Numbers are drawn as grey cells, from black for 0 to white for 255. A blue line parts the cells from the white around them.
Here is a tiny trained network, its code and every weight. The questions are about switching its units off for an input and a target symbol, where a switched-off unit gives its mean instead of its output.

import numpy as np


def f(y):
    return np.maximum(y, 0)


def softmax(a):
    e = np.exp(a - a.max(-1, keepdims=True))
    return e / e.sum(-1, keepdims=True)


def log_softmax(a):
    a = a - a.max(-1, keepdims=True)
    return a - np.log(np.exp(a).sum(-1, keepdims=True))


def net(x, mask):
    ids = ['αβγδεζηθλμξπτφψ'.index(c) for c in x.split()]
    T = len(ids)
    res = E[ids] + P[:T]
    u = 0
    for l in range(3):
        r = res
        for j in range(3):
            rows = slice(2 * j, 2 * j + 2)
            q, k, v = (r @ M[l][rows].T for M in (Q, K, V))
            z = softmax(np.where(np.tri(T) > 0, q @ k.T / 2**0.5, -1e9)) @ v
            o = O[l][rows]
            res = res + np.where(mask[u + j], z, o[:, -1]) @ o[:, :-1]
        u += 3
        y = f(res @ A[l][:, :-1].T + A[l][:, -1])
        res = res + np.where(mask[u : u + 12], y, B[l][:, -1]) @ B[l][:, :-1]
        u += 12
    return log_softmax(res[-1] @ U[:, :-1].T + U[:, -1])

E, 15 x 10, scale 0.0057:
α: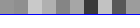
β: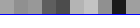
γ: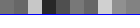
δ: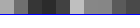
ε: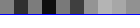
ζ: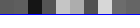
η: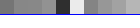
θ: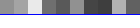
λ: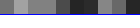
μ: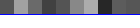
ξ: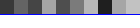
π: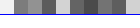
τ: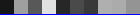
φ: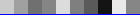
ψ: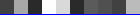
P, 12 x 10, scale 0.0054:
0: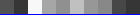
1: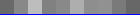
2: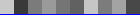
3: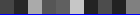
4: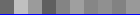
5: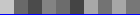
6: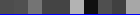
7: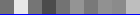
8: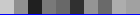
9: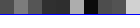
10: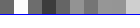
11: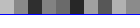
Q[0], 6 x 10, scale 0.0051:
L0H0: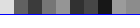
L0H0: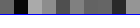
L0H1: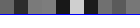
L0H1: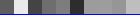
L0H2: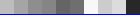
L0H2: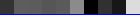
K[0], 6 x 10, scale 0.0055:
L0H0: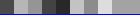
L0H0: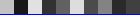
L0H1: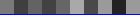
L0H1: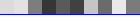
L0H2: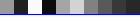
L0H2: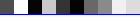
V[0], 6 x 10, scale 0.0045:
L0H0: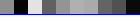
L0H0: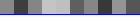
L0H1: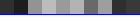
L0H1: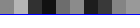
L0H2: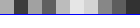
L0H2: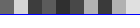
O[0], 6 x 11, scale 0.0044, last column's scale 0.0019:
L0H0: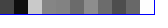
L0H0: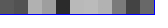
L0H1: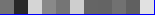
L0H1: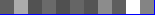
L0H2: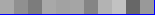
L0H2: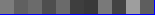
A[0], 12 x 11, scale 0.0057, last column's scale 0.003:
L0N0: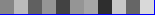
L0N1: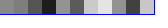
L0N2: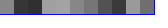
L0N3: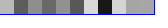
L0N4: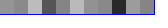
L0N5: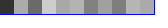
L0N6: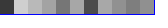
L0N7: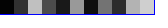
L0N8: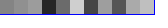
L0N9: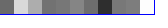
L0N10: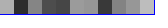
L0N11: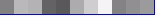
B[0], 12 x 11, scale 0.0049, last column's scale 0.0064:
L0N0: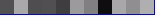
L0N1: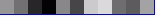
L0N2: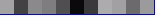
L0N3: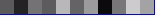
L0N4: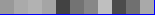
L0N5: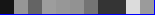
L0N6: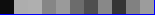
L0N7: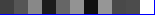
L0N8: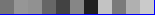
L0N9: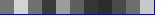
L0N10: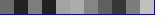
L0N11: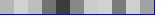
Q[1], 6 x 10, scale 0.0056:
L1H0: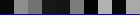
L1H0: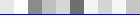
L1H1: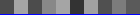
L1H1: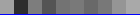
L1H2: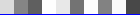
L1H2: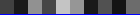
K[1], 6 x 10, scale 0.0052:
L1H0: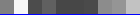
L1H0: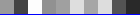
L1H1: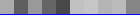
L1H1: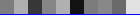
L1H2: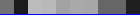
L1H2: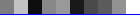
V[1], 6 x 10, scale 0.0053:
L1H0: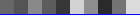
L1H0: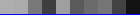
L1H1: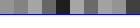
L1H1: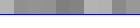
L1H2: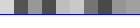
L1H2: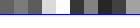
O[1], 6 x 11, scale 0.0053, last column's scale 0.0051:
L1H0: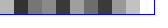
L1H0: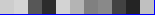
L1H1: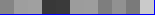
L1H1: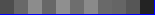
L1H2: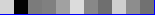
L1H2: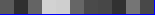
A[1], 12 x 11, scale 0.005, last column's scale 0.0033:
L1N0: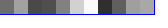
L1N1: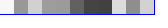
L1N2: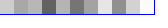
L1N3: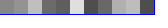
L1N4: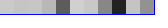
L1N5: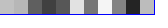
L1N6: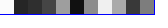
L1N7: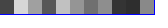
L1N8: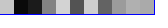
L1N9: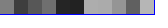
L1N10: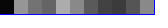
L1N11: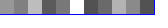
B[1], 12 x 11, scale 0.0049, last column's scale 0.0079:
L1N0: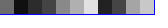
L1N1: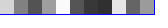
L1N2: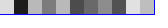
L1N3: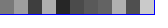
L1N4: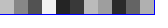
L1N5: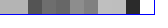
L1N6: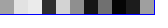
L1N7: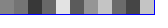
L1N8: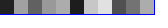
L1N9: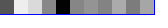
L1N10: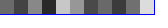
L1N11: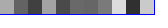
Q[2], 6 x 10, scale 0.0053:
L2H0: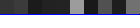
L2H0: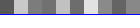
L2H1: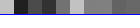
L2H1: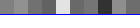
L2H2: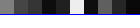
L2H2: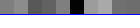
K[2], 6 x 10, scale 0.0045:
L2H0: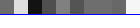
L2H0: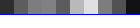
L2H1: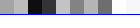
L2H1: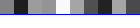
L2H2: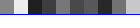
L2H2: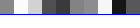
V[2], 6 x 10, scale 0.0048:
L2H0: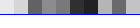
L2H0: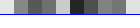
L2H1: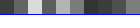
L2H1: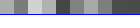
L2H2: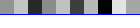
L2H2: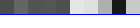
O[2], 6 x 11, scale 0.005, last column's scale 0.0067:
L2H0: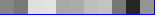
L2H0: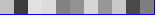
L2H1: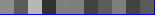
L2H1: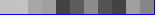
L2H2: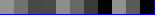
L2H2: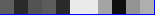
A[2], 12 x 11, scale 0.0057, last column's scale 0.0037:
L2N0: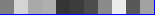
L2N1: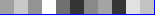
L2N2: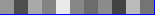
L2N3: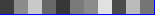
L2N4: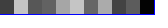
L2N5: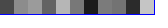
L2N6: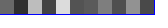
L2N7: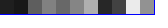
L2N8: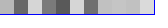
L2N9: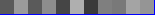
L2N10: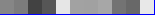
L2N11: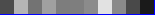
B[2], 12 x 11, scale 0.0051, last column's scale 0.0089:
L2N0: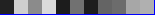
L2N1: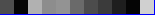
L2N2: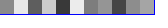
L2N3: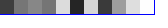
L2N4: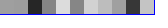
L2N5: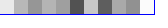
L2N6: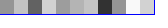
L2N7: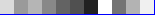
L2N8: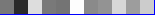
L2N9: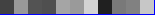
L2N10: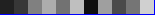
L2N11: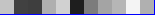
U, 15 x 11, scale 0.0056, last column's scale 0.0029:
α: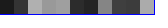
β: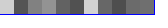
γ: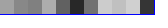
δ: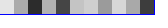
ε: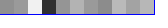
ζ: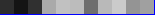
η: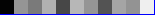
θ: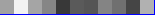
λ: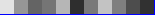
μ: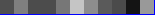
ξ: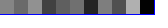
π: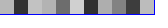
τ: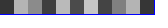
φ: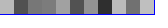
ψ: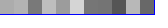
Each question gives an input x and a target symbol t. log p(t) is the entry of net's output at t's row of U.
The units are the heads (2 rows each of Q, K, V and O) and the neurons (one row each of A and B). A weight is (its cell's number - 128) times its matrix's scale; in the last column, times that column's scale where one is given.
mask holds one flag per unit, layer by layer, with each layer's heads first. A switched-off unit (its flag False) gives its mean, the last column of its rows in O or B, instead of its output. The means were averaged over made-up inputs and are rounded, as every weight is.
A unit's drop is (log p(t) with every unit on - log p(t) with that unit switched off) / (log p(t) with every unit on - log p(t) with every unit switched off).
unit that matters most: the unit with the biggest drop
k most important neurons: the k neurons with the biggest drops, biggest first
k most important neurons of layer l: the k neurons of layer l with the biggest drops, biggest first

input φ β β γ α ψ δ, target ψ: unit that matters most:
L1H2
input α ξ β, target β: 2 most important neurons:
L1N4, L0N7
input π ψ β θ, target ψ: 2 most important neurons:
L2N6, L1N10
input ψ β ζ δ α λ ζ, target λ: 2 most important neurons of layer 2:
L2N5, L2N4
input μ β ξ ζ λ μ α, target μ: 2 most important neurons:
L0N0, L0N7
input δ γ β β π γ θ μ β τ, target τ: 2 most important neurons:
L2N3, L0N7
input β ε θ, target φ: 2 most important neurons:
L1N1, L0N3
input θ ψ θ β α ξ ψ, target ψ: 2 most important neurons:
L2N6, L2N2
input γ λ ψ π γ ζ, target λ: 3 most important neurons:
L1N6, L0N1, L1N5
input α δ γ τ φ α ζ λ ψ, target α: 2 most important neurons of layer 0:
L0N7, L0N2
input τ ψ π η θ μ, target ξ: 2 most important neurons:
L2N7, L1N0
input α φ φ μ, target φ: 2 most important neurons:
L2N5, L1N1
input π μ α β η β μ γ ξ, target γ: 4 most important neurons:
L2N7, L0N3, L1N8, L1N0
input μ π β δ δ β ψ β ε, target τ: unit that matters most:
L1N8
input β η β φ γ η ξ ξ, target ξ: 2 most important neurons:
L2N7, L1N0
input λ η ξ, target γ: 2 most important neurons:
L2N7, L1N8
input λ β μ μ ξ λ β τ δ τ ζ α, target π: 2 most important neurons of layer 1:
L1N8, L1N1
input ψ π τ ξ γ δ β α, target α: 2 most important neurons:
L2N1, L1N4
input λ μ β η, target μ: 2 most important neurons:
L0N7, L0N10
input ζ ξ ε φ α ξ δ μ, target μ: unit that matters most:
L0N9
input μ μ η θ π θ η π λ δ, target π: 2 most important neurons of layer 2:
L2N3, L2N10
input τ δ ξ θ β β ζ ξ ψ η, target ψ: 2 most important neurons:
L2N6, L0N7
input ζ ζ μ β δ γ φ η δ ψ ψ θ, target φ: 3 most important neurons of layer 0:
L0N7, L0N0, L0N1
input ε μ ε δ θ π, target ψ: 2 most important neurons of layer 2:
L2N2, L2N6
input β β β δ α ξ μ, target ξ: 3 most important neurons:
L0N0, L0N3, L2N7
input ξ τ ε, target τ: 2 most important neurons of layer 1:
L1N8, L1N6
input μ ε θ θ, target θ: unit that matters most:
L2H2
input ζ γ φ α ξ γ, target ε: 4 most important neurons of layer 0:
L0N1, L0N7, L0N11, L0N9
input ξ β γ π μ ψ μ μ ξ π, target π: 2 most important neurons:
L0N8, L2N3
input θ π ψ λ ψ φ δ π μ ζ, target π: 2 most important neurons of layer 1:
L1N1, L1N2
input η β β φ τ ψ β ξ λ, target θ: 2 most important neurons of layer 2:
L2N3, L2N0
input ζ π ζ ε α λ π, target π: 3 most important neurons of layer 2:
L2N3, L2N8, L2N9
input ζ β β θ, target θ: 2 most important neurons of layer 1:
L1N11, L1N3
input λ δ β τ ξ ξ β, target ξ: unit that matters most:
L1H0
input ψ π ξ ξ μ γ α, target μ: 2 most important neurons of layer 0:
L0N7, L0N9
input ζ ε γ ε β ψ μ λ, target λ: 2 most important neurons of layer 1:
L1N7, L1N0
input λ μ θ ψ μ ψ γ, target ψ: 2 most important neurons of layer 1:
L1N10, L1N5
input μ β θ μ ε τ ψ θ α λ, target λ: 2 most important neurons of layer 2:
L2N5, L2N4
